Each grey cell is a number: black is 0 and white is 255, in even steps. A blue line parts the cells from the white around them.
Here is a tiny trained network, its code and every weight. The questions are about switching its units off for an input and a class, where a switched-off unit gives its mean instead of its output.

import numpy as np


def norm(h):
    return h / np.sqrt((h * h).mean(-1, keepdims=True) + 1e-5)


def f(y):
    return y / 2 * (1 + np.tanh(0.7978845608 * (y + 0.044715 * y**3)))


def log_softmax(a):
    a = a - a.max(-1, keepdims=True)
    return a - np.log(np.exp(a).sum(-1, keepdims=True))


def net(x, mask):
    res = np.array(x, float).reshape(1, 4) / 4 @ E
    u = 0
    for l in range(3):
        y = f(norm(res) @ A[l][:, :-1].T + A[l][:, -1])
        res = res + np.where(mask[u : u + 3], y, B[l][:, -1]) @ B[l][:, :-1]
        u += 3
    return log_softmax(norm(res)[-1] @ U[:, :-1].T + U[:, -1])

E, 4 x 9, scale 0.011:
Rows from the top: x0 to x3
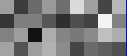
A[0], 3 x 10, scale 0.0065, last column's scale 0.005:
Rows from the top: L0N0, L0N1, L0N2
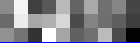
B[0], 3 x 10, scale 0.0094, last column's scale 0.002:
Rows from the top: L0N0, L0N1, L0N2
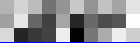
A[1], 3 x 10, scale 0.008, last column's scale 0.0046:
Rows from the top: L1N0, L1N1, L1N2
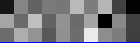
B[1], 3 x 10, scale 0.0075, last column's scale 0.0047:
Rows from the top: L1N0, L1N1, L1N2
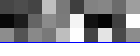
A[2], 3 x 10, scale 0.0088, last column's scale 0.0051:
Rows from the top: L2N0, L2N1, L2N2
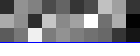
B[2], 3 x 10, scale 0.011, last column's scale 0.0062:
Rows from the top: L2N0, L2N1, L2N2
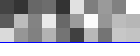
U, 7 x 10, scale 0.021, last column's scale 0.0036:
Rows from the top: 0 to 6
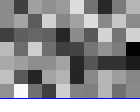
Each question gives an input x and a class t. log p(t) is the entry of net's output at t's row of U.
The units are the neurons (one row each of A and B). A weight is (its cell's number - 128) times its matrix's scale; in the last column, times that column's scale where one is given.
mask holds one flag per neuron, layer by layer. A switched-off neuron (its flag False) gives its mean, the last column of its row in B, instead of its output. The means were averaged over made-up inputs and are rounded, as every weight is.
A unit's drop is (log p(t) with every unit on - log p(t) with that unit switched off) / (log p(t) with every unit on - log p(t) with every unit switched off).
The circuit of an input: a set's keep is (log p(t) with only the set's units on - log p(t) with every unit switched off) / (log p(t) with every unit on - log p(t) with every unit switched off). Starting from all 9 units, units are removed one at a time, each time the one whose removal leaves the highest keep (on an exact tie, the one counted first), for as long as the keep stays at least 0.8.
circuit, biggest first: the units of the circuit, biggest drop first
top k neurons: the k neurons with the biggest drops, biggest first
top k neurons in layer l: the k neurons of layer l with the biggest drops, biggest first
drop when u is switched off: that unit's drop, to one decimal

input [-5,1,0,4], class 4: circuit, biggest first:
L0N1
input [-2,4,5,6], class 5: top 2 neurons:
L0N2, L1N1
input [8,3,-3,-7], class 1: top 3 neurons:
L1N1, L2N0, L1N2
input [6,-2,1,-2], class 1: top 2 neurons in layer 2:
L2N1, L2N0
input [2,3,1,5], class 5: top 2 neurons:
L0N2, L1N1
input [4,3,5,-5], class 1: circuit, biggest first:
L2N1, L1N1
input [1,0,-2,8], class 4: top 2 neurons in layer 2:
L2N0, L2N2
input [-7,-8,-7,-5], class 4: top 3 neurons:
L0N1, L2N0, L2N2
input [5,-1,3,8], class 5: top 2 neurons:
L0N2, L2N0
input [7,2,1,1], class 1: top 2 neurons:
L1N1, L2N1
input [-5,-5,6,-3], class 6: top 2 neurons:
L0N0, L0N1
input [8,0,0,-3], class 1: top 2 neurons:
L2N1, L1N1
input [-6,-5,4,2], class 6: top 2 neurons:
L0N0, L0N1
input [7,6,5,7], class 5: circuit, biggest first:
L0N2
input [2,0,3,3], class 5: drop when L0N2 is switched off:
2.4
